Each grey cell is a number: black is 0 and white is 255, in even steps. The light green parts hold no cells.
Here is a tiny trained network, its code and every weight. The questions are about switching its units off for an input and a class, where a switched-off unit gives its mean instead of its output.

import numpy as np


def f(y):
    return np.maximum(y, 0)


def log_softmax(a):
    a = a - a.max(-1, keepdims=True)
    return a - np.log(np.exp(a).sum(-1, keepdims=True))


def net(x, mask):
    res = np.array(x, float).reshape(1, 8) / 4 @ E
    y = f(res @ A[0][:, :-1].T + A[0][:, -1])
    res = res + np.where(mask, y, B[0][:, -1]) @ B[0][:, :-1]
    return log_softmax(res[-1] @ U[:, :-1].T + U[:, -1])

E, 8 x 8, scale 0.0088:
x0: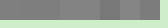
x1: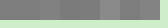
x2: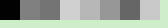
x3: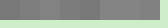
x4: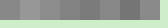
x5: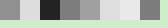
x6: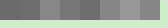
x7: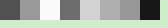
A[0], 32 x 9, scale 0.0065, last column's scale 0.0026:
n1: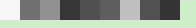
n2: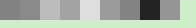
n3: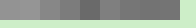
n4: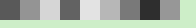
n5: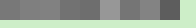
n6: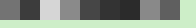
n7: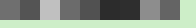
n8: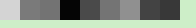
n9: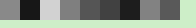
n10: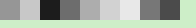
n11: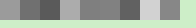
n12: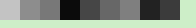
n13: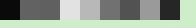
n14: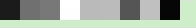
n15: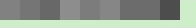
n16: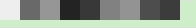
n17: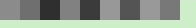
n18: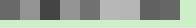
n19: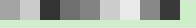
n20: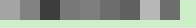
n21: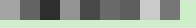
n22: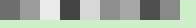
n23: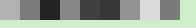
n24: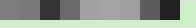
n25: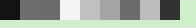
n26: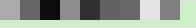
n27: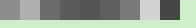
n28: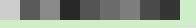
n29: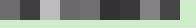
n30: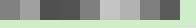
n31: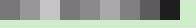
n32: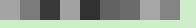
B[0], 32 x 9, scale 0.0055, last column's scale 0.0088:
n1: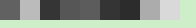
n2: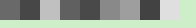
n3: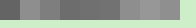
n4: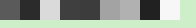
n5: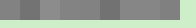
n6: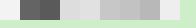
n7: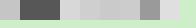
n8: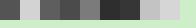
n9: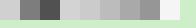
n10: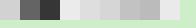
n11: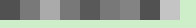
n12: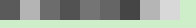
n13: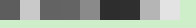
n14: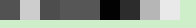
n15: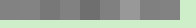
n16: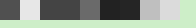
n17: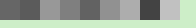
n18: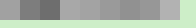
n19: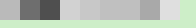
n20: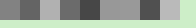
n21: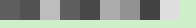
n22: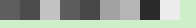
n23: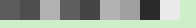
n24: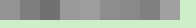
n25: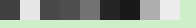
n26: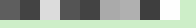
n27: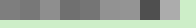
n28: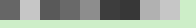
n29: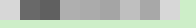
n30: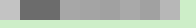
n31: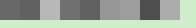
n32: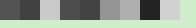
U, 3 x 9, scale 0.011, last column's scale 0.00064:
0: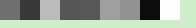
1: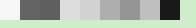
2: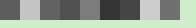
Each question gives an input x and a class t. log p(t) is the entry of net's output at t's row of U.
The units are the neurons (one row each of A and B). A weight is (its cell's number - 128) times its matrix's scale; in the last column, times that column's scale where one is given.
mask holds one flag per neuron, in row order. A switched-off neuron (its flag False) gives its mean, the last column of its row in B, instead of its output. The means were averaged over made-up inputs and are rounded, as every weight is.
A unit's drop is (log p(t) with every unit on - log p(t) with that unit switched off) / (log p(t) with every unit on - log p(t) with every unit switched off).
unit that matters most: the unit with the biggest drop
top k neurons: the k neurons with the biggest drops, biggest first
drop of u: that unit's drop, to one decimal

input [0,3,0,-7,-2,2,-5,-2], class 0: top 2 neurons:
(n6; n9)
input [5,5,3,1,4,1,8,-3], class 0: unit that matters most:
n16
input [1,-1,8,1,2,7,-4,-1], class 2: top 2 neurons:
(n25; n14)
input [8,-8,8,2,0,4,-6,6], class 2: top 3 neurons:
(n25; n14; n13)
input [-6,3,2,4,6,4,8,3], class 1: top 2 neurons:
(n10; n26)
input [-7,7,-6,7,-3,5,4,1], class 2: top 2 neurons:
(n16; n8)
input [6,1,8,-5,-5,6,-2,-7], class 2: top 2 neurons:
(n25; n14)
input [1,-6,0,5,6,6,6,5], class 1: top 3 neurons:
(n10; n19; n26)
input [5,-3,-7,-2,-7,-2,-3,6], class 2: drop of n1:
0.2
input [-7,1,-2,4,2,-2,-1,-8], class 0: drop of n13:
0.0
